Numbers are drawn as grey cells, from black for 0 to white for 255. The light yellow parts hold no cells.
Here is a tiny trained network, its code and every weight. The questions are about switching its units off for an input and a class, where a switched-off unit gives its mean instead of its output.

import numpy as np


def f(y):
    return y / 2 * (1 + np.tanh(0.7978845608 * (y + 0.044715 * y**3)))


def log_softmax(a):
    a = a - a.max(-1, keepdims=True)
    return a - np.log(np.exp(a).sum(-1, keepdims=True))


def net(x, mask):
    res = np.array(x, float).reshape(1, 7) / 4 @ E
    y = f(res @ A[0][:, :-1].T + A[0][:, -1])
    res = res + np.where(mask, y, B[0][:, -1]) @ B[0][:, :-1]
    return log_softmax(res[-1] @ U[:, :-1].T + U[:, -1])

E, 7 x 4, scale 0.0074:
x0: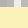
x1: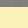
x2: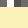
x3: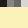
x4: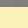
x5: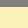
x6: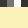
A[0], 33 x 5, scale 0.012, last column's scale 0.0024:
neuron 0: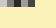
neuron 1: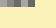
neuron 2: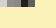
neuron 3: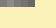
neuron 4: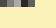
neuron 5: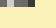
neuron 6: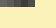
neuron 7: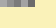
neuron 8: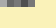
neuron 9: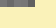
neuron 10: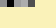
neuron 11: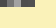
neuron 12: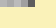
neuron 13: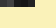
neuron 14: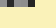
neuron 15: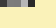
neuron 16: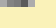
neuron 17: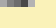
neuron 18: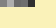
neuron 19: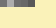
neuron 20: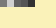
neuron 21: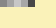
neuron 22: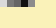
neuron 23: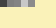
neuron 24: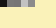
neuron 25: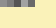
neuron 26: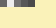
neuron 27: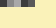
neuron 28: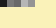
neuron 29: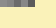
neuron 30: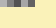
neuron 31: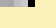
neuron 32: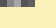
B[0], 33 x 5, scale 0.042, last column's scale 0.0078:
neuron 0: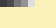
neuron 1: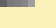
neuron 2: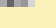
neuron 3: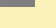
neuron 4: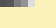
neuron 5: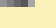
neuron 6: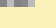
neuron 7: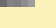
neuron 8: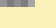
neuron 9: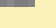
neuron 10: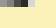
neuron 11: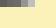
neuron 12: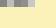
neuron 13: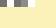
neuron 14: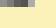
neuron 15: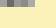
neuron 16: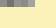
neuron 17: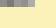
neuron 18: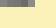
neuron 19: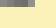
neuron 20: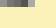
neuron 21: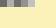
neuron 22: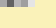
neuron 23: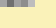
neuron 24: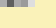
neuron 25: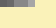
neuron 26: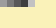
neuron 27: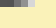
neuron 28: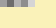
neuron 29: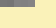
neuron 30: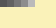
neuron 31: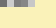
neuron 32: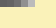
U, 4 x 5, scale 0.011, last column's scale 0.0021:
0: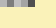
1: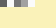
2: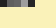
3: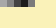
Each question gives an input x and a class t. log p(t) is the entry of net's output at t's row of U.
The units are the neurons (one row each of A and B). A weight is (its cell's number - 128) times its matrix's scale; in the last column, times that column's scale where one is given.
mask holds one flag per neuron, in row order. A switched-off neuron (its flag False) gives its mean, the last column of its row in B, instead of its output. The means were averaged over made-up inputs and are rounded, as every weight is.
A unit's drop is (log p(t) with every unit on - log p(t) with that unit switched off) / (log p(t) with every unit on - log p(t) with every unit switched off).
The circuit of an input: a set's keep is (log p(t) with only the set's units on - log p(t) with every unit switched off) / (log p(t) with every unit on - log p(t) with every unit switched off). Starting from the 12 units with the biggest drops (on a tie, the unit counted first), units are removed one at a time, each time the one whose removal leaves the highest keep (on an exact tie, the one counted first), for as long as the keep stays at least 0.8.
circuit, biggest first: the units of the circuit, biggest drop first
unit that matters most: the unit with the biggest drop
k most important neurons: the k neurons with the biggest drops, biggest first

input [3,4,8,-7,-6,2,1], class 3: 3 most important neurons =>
[neuron 26; neuron 20; neuron 5]
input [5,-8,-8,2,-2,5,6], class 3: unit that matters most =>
neuron 10
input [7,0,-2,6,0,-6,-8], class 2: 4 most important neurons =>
[neuron 13; neuron 0; neuron 30; neuron 25]
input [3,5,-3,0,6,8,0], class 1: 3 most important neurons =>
[neuron 26; neuron 20; neuron 5]
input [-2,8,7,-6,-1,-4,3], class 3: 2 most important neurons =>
[neuron 26; neuron 20]
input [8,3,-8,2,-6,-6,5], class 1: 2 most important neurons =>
[neuron 31; neuron 21]
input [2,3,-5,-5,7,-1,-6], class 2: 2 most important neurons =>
[neuron 0; neuron 30]
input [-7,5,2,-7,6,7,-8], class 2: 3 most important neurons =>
[neuron 0; neuron 30; neuron 24]
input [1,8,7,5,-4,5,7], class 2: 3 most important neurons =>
[neuron 27; neuron 4; neuron 10]
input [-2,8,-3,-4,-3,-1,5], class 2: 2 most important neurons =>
[neuron 4; neuron 24]
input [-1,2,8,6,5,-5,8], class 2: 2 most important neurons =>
[neuron 27; neuron 4]
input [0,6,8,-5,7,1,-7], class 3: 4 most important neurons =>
[neuron 26; neuron 20; neuron 5; neuron 4]
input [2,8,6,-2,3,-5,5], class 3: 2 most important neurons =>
[neuron 26; neuron 0]
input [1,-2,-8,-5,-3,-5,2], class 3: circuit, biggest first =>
[neuron 10]
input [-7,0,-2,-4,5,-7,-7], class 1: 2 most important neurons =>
[neuron 13; neuron 6]
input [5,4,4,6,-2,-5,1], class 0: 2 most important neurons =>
[neuron 13; neuron 24]
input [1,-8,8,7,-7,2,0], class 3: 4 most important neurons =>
[neuron 26; neuron 5; neuron 20; neuron 22]
